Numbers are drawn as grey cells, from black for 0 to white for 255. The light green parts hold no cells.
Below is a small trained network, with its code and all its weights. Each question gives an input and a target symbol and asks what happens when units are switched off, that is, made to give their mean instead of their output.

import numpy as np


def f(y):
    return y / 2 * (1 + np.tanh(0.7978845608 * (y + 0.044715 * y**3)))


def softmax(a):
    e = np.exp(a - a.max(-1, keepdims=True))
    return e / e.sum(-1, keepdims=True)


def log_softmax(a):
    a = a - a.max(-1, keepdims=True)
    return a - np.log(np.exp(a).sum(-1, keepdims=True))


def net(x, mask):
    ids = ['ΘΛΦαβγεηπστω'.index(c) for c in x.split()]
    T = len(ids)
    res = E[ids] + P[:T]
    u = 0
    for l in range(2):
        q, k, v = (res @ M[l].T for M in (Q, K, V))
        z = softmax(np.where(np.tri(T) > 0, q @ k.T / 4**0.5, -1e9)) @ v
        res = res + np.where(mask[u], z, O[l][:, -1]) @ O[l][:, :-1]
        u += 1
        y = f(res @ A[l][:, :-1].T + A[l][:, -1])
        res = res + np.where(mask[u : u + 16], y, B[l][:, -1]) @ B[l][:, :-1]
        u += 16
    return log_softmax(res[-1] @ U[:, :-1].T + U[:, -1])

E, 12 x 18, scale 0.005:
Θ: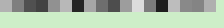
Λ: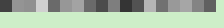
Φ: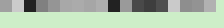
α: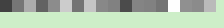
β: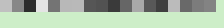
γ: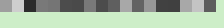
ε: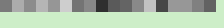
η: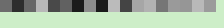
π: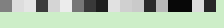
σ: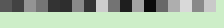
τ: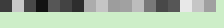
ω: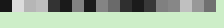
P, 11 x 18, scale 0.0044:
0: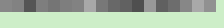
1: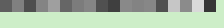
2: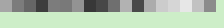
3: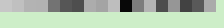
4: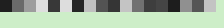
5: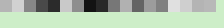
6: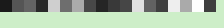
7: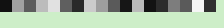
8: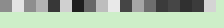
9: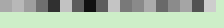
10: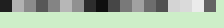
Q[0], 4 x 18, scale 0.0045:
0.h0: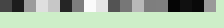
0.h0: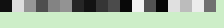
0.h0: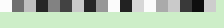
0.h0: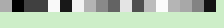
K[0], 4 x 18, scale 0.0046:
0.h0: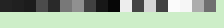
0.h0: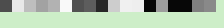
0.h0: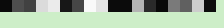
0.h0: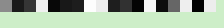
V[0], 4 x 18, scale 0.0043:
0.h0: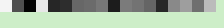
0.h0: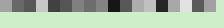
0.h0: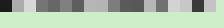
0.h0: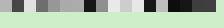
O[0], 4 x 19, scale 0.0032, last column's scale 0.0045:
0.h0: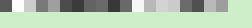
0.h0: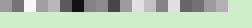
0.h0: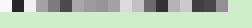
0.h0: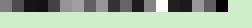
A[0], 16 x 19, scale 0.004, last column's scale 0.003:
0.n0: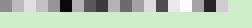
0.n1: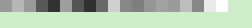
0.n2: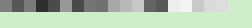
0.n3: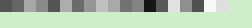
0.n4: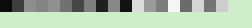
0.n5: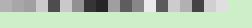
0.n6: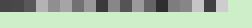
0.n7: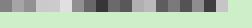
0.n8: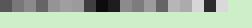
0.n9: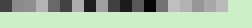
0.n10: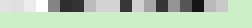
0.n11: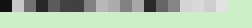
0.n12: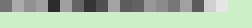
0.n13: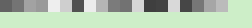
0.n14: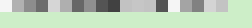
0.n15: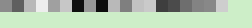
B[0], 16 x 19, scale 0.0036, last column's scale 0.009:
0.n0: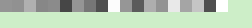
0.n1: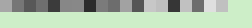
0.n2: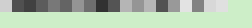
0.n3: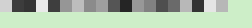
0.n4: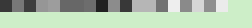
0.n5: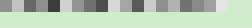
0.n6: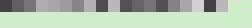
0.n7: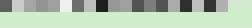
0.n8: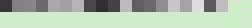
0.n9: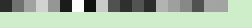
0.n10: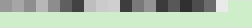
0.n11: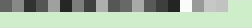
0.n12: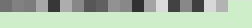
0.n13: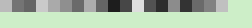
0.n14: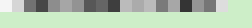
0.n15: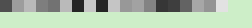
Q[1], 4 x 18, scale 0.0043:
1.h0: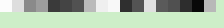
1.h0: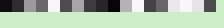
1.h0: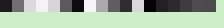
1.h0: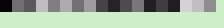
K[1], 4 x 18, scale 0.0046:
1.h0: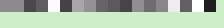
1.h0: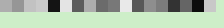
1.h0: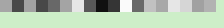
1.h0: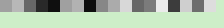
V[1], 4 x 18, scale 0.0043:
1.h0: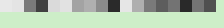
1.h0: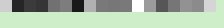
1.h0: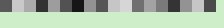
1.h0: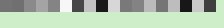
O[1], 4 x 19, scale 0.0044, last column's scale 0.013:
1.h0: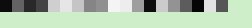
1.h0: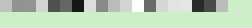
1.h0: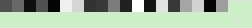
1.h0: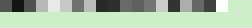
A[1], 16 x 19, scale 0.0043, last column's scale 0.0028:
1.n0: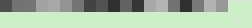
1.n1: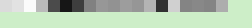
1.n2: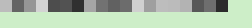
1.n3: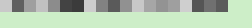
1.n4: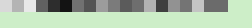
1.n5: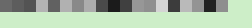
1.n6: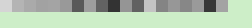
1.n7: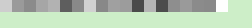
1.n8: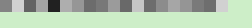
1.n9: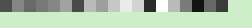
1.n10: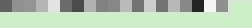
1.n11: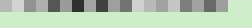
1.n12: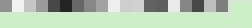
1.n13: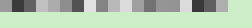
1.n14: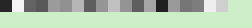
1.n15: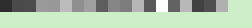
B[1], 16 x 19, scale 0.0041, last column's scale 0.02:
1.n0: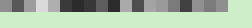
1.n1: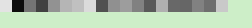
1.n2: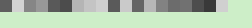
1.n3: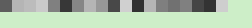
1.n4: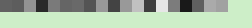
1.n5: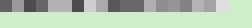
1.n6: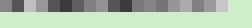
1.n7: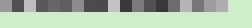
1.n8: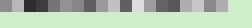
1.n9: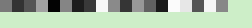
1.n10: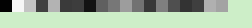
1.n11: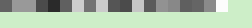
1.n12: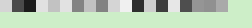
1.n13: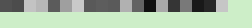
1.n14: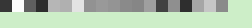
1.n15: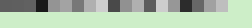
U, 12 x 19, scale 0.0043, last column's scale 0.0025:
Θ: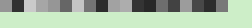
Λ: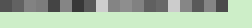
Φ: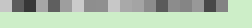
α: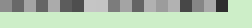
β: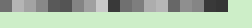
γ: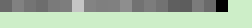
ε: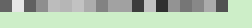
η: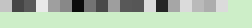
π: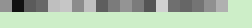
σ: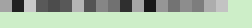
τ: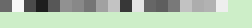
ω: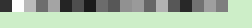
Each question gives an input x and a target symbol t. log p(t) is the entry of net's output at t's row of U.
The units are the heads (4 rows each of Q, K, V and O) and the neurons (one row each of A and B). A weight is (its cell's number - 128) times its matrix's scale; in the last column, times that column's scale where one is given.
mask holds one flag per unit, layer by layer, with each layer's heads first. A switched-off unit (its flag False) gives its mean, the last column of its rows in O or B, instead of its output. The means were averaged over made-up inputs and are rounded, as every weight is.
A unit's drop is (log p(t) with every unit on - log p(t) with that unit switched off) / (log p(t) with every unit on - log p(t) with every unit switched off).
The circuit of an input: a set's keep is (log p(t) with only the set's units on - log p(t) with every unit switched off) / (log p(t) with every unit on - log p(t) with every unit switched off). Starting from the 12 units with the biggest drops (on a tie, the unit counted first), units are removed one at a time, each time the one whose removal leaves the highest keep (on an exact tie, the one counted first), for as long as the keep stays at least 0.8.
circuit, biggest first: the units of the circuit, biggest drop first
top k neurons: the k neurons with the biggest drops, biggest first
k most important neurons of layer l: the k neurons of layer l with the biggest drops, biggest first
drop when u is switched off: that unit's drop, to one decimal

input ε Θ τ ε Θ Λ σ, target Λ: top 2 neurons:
1.n9; 0.n0
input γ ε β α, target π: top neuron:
0.n7
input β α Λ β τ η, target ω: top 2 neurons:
0.n10; 1.n10
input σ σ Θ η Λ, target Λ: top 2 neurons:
0.n14; 1.n9
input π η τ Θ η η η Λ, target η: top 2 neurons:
1.n11; 0.n12
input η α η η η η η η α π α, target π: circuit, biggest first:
0.h0; 1.n11; 1.n2
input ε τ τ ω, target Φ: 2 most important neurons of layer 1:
1.n12; 1.n1
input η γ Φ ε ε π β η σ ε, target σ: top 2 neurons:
0.n10; 0.n14
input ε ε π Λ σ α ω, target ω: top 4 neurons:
1.n4; 0.n2; 1.n14; 0.n9
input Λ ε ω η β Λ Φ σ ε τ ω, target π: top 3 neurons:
0.n15; 0.n10; 1.n15
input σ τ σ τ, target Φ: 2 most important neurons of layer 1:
1.n12; 1.n1
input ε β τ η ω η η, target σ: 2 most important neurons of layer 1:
1.n4; 1.n1
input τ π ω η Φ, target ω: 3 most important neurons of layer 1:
1.n4; 1.n14; 1.n12
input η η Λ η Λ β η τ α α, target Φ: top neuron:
1.n12
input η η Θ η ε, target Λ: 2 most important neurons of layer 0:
0.n14; 0.n2
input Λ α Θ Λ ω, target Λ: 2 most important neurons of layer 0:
0.n14; 0.n2
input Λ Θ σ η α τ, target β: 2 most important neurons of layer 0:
0.n10; 0.n15
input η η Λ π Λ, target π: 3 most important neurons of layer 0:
0.n11; 0.n4; 0.n3
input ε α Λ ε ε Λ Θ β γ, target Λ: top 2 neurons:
1.n9; 0.n14
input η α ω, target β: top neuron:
0.n15
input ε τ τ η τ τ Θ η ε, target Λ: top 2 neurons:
1.n9; 0.n14
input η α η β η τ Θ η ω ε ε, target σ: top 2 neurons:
1.n4; 1.n1
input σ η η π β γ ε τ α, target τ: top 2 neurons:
0.n10; 0.n11
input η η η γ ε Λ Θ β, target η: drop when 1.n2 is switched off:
0.1
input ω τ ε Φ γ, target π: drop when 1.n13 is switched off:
0.0
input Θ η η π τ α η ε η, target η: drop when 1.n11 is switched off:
0.4
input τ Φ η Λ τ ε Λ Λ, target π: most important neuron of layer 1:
1.n15
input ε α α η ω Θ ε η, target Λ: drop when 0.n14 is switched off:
0.4
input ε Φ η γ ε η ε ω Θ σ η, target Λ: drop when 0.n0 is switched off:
0.1
